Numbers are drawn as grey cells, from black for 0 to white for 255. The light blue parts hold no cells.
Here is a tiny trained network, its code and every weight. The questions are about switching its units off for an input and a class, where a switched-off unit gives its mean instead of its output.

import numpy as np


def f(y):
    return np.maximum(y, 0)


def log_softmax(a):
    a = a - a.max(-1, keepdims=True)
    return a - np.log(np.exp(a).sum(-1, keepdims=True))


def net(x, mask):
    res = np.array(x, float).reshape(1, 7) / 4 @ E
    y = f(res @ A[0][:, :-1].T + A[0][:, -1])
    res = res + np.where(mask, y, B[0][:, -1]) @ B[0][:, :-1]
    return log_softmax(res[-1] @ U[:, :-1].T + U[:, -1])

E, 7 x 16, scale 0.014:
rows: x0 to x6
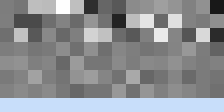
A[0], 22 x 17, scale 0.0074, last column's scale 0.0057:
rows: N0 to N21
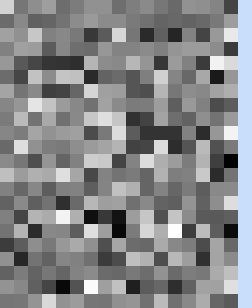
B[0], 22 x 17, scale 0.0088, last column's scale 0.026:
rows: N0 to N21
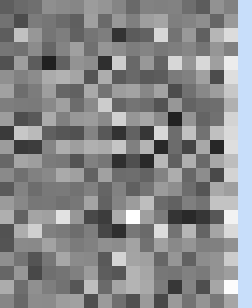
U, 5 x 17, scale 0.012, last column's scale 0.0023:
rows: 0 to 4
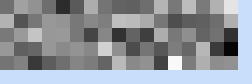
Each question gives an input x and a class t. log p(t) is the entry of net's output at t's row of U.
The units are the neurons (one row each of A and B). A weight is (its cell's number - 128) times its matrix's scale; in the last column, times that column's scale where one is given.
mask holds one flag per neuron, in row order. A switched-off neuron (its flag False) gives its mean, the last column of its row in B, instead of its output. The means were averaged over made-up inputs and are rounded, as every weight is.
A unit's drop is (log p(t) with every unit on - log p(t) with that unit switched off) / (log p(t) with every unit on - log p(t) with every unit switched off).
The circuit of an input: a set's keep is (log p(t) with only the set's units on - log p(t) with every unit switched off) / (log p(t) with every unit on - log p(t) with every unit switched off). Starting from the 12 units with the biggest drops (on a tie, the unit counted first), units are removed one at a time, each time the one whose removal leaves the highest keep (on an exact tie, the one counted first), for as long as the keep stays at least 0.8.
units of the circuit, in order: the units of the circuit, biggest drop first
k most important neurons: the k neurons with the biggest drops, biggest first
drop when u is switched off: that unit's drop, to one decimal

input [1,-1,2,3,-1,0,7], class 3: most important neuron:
N15
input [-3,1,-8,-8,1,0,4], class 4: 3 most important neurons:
N4; N18; N16
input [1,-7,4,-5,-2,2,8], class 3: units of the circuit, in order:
N15; N10
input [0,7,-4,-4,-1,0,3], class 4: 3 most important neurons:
N4; N20; N8
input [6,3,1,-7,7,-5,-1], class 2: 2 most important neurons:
N10; N20
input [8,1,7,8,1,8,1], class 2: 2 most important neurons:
N16; N11
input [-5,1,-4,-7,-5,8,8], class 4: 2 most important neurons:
N4; N16
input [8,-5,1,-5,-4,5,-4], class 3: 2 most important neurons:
N10; N16
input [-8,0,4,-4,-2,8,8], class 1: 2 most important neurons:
N9; N20
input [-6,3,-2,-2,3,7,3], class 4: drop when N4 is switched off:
0.1
